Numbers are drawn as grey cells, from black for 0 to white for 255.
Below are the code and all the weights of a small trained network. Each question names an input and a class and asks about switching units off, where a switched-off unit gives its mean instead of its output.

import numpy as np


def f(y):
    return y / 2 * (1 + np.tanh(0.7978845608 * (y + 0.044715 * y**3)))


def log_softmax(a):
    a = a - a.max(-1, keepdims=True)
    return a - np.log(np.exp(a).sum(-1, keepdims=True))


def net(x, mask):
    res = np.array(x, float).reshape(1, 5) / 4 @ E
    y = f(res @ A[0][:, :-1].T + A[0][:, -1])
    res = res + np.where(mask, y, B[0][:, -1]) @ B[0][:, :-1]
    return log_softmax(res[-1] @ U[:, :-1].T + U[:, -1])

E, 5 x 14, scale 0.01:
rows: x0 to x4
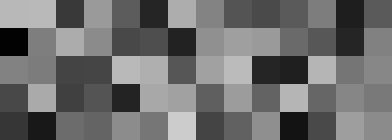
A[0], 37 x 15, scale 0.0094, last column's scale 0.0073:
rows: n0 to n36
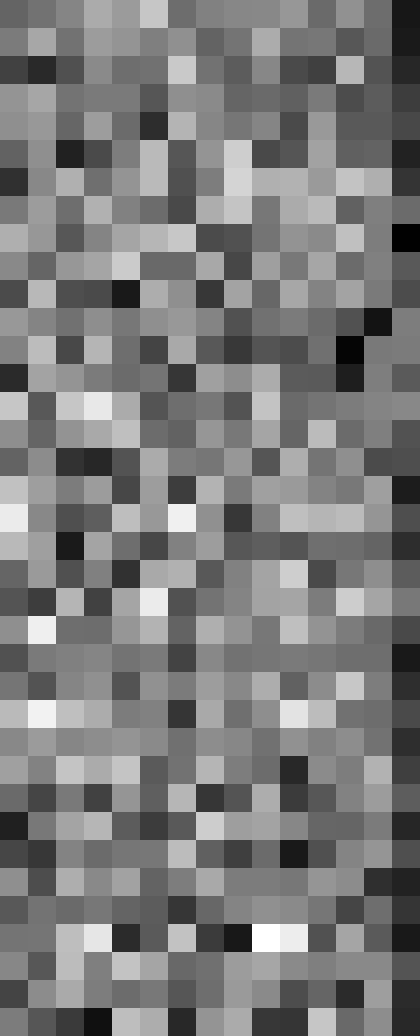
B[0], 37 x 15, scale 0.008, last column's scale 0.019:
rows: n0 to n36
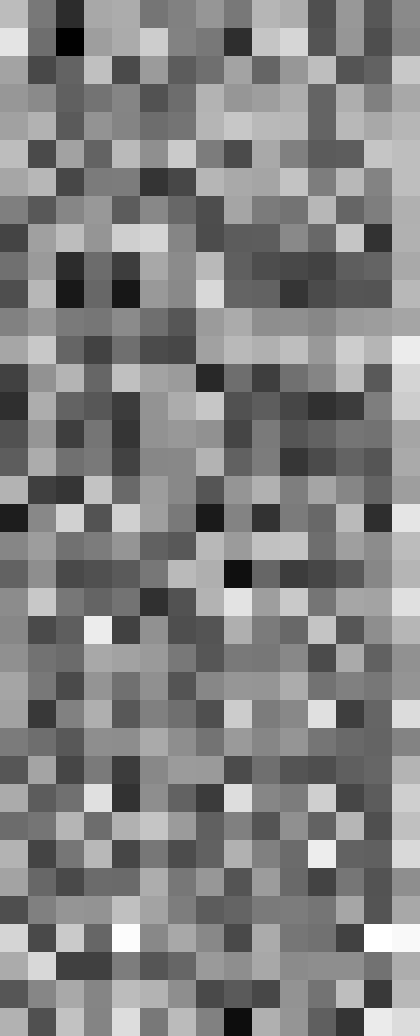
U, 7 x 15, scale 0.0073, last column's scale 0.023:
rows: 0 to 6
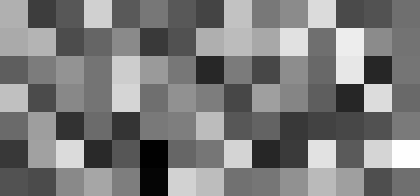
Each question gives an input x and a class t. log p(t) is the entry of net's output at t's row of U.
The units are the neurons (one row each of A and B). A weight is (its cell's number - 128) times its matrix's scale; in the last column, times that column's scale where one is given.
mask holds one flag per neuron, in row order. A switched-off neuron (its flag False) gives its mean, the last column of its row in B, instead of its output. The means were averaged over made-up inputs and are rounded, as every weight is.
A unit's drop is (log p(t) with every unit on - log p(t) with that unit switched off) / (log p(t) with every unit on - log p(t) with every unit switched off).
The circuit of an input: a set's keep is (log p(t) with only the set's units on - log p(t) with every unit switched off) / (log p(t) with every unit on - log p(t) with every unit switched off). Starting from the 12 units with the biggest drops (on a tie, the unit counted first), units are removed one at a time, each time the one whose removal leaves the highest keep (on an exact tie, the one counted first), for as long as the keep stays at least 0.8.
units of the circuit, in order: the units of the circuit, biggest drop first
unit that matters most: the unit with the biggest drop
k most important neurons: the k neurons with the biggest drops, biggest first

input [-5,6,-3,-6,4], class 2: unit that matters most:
n29
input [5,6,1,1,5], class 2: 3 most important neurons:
[n13; n35; n25]
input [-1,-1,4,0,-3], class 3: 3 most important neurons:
[n36; n28; n30]
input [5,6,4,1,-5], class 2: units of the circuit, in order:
[n13; n35]
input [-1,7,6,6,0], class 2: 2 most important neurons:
[n13; n33]
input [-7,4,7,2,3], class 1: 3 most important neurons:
[n21; n6; n33]
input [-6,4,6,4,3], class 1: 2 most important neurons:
[n21; n6]
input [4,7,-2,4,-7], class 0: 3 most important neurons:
[n25; n22; n18]
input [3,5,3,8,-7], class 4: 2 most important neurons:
[n10; n16]
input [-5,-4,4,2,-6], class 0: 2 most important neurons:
[n22; n25]
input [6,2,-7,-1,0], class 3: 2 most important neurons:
[n33; n21]
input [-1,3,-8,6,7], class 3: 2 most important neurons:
[n33; n20]
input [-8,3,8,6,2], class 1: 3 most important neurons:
[n21; n6; n33]
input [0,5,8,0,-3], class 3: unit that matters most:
n36
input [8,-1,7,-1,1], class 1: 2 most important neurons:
[n12; n33]
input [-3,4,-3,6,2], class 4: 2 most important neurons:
[n10; n20]
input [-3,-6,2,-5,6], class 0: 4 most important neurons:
[n28; n30; n2; n13]
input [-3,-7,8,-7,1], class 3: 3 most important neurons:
[n36; n13; n35]
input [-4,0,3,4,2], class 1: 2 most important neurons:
[n21; n14]
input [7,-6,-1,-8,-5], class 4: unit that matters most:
n14
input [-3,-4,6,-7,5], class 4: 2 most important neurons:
[n33; n27]
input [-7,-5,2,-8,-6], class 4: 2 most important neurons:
[n14; n9]
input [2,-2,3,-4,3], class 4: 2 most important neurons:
[n33; n25]
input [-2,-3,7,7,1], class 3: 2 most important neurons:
[n36; n5]
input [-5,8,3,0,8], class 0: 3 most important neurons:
[n30; n28; n2]
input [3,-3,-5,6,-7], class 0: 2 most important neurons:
[n25; n22]
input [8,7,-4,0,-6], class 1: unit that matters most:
n12
